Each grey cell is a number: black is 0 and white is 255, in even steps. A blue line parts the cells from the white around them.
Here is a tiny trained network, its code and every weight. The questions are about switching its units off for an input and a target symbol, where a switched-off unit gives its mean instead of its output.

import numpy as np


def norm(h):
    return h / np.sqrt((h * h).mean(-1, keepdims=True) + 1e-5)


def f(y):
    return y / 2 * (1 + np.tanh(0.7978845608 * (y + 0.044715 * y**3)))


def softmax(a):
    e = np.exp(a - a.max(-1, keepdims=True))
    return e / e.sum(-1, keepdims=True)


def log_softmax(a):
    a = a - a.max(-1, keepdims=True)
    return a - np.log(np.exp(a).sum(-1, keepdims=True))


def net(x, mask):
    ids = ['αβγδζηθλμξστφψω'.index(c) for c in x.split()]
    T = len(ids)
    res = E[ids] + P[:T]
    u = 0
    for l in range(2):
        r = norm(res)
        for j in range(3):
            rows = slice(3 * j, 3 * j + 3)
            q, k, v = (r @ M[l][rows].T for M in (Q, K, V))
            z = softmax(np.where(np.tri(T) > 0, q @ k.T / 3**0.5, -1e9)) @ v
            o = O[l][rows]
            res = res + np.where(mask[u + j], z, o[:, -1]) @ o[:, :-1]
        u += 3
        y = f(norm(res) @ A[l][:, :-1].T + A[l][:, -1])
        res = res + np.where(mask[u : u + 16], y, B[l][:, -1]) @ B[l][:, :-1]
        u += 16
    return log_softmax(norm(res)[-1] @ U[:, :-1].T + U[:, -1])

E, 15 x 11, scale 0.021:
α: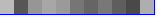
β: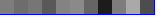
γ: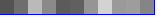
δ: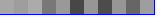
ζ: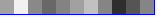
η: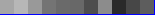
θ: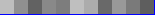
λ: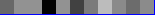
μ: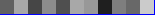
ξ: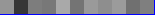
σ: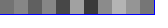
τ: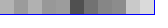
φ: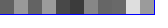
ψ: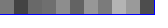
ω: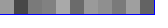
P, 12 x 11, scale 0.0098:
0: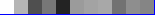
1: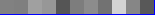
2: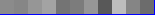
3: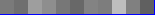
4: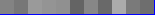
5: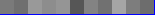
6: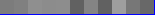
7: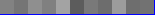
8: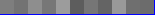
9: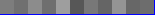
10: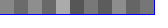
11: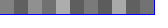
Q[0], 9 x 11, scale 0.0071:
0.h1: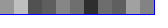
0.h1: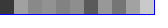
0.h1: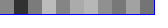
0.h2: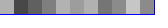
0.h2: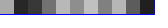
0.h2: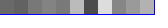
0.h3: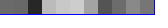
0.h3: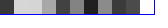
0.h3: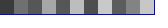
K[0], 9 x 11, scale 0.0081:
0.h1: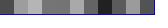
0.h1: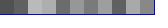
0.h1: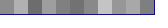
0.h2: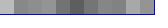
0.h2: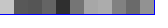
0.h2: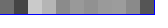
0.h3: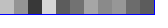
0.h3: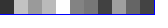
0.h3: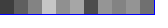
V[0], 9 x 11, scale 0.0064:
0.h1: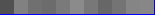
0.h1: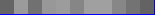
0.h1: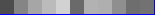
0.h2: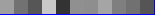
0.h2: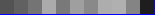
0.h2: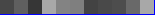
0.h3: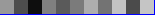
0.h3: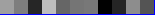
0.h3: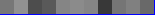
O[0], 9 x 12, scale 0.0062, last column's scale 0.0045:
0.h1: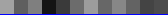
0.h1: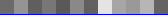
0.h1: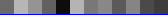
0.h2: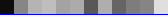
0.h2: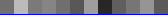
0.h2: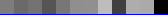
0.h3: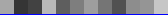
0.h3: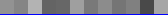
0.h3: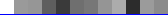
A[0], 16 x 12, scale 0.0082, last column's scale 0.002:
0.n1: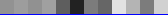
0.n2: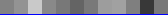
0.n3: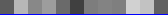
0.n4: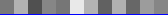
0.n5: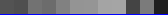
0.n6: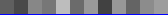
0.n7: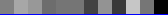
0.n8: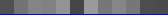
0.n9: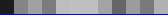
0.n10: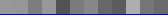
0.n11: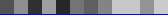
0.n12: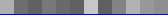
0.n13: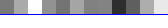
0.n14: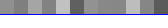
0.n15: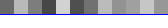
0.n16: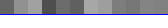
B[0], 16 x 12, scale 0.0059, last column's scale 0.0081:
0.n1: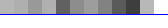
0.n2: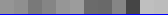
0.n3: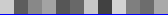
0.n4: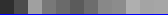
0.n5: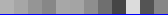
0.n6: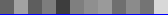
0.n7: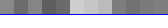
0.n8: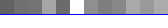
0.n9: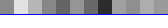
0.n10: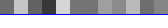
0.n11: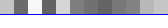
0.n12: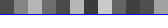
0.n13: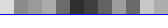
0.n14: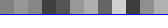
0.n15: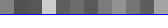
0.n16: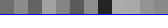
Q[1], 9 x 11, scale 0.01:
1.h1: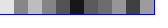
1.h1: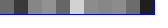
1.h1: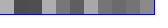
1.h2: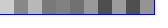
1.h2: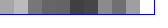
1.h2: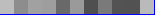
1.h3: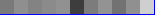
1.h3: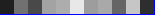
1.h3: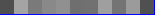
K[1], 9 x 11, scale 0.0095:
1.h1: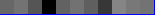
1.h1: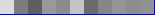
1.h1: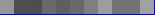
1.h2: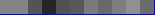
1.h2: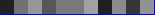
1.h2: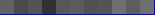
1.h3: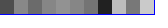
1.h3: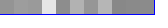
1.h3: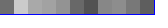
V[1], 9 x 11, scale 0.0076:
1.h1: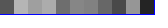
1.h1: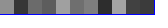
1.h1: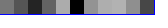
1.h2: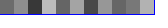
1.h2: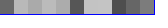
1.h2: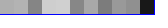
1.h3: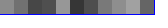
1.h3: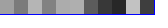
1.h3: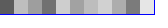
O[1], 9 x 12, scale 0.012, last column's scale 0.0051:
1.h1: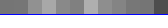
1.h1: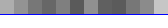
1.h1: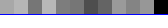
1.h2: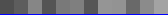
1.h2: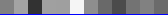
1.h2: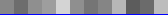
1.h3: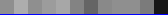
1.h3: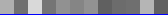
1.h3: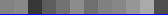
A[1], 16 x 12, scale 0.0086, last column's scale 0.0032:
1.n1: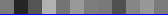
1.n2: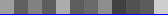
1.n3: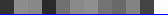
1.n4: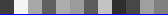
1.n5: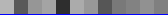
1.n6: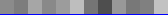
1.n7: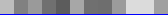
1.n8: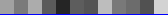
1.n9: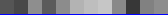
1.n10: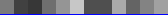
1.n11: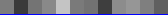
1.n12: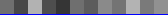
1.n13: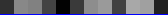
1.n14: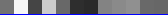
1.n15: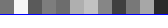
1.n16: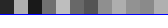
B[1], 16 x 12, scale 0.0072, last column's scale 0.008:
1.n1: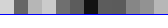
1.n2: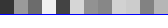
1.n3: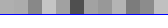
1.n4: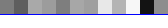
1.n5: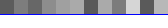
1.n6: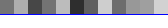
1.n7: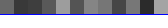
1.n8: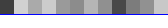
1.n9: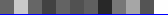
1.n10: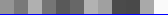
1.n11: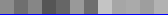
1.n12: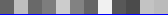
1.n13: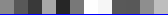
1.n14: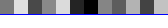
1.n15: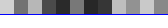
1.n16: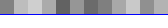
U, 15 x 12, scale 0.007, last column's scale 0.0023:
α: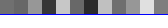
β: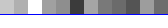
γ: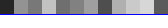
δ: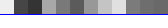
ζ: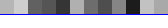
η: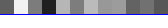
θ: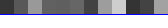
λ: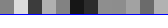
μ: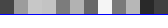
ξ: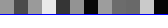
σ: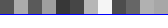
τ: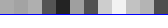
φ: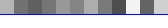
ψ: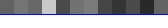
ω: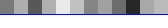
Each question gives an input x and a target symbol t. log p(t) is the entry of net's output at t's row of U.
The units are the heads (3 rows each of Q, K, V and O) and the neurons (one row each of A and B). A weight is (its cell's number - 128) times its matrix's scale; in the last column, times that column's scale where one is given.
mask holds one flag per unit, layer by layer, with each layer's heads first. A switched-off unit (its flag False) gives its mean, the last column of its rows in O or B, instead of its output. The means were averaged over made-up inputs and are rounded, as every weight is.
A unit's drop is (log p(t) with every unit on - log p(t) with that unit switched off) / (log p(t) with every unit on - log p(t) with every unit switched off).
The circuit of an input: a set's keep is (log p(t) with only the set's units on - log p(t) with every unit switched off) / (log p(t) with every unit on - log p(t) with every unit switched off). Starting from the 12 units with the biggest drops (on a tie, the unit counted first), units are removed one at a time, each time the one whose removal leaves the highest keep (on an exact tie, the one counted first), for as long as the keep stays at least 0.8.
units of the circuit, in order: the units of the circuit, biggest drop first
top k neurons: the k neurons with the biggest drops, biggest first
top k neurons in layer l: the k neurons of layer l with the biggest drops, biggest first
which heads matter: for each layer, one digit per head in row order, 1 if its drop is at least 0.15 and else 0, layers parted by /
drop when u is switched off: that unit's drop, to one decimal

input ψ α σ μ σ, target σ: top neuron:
1.n13
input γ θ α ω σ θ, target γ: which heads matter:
001 / 000
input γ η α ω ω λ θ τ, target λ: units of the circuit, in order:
1.n14, 1.h3
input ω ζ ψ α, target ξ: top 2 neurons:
0.n13, 1.n1
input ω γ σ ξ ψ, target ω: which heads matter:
000 / 010
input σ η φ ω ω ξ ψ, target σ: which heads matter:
001 / 001
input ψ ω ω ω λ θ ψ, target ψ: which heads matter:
011 / 000
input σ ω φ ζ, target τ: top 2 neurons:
1.n15, 1.n4
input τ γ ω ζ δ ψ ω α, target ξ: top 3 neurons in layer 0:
0.n13, 0.n1, 0.n12
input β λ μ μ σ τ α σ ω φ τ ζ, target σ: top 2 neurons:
0.n1, 0.n4
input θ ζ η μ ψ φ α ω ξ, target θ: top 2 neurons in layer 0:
0.n1, 0.n11
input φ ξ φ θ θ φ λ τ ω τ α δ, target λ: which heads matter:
000 / 000
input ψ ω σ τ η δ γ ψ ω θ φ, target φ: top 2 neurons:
0.n3, 0.n11
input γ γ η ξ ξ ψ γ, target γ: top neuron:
0.n8
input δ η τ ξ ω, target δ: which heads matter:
010 / 010
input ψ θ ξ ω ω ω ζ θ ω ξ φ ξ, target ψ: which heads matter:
011 / 000
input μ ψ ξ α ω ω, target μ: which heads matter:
001 / 000
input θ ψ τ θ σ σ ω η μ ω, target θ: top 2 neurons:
1.n9, 0.n1
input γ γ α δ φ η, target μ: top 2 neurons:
1.n4, 0.n1
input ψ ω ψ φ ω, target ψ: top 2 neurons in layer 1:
1.n9, 1.n1
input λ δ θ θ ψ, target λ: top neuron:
1.n14
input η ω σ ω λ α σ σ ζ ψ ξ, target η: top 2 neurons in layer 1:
1.n9, 1.n3
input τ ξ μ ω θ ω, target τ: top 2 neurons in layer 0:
0.n14, 0.n11
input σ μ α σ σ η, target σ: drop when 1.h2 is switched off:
0.3
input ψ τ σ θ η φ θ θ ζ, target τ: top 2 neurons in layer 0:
0.n13, 0.n1
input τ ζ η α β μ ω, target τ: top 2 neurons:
1.n16, 0.n14
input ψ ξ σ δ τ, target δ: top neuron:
0.n3
